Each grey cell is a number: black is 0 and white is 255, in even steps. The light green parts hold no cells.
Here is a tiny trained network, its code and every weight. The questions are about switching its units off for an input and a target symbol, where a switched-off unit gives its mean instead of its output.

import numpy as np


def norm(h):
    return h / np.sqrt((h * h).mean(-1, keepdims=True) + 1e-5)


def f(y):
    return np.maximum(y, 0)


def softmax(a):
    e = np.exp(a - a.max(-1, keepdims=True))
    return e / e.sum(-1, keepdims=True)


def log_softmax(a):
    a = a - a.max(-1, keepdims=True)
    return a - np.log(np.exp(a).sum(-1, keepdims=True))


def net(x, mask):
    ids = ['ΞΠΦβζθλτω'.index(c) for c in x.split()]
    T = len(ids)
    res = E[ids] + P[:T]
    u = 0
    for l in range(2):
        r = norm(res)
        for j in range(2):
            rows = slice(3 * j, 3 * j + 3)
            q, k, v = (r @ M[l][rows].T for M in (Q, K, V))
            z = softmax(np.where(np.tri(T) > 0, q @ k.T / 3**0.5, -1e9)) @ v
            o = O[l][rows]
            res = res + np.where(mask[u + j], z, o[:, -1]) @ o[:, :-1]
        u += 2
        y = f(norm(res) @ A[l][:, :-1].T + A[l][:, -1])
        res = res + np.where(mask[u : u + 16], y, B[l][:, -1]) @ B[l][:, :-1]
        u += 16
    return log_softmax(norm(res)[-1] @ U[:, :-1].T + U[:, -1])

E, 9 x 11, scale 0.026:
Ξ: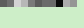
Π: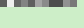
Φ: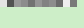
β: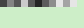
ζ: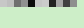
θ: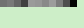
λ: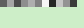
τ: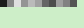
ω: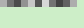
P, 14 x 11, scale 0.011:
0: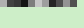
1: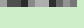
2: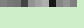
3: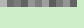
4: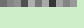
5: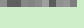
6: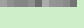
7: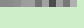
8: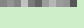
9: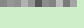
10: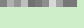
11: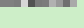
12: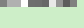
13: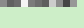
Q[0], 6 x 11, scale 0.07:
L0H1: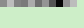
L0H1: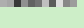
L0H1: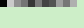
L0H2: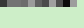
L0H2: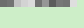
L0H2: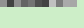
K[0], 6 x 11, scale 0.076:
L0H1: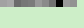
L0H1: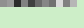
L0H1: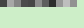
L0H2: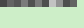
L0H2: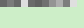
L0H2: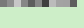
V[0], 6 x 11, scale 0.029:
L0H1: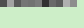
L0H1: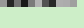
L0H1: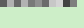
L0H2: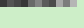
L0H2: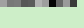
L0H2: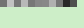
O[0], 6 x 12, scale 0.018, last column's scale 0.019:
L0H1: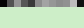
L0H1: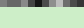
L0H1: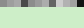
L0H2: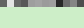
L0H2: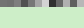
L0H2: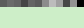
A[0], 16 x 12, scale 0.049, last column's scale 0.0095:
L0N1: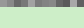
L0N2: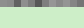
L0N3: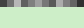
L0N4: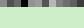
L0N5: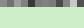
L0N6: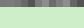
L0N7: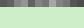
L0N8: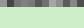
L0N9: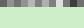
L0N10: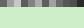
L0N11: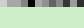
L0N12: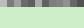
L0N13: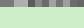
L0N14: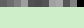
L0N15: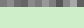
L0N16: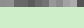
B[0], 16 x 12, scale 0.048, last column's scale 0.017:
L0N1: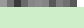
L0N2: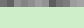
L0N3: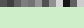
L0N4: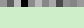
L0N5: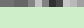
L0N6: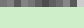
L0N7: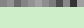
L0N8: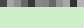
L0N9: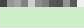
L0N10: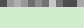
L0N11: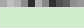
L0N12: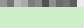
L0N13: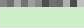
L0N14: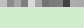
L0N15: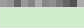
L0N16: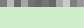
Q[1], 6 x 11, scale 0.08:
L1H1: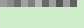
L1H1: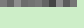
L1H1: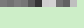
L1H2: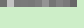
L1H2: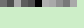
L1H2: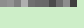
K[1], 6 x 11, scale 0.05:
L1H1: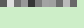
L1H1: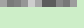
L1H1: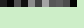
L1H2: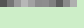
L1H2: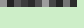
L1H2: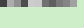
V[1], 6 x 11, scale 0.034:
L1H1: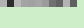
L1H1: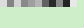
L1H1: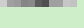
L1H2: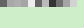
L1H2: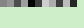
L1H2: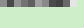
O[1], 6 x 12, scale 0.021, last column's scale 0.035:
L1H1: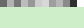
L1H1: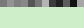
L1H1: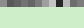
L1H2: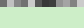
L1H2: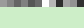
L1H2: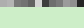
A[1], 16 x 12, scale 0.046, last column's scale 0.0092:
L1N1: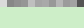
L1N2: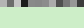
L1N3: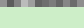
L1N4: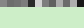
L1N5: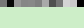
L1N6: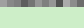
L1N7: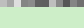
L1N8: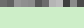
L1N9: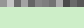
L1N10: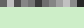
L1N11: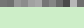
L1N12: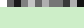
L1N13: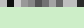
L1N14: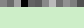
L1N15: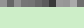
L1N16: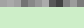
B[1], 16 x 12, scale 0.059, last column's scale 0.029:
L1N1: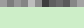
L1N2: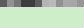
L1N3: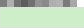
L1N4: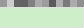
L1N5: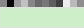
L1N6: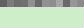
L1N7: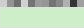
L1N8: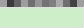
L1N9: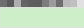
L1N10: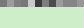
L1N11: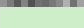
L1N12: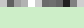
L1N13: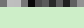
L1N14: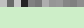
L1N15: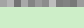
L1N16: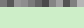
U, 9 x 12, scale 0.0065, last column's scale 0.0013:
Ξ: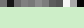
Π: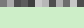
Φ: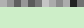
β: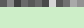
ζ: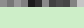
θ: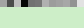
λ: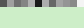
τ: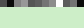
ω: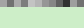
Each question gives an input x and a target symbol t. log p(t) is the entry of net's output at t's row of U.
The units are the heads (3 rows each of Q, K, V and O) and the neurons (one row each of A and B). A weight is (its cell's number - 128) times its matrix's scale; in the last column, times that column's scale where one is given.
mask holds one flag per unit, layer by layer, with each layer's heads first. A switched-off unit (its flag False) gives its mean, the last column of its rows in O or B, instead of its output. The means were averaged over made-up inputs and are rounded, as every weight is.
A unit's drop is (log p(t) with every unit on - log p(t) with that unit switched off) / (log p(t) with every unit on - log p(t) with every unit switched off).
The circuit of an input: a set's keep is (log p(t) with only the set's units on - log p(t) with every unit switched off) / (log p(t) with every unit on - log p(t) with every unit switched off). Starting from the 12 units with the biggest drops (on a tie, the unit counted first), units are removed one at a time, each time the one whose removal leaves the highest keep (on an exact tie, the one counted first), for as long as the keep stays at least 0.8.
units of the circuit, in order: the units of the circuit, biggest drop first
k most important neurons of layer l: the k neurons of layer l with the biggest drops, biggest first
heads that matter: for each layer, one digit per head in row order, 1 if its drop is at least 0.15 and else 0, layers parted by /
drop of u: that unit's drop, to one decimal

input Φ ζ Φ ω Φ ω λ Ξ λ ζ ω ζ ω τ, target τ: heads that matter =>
10 / 01
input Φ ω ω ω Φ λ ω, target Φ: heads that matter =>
11 / 10
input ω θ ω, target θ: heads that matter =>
11 / 11
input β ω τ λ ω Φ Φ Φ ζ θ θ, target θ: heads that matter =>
01 / 00
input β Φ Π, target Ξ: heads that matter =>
11 / 11
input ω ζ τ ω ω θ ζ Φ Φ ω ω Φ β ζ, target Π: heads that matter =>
10 / 00
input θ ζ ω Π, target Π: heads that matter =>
11 / 00
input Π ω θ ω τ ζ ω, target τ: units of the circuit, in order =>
(L0H2 L1N12)
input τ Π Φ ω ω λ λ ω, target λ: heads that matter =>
01 / 01
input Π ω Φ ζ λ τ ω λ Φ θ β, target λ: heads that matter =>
11 / 00
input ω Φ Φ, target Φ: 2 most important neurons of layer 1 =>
(L1N12 L1N3)
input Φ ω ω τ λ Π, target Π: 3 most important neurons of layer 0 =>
(L0N5 L0N3 L0N15)
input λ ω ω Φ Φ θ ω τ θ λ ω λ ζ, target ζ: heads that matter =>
00 / 10
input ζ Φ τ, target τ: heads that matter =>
11 / 00
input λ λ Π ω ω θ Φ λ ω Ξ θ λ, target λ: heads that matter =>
00 / 01
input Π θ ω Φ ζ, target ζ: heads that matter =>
00 / 00
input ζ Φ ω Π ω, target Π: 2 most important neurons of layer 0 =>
(L0N8 L0N9)
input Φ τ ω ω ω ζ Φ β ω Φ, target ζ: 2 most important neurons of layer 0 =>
(L0N16 L0N9)
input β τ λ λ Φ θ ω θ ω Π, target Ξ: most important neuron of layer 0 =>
(L0N5)
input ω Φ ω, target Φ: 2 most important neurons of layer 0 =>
(L0N8 L0N3)
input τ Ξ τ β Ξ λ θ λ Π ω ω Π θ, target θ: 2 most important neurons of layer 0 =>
(L0N4 L0N16)
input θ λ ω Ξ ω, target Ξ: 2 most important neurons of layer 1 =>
(L1N9 L1N3)
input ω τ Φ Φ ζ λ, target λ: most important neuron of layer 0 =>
(L0N9)
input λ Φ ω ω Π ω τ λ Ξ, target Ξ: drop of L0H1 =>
0.9
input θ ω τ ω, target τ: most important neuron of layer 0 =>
(L0N8)
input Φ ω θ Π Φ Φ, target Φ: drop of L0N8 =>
-0.1
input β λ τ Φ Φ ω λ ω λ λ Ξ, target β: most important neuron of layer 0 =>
(L0N10)
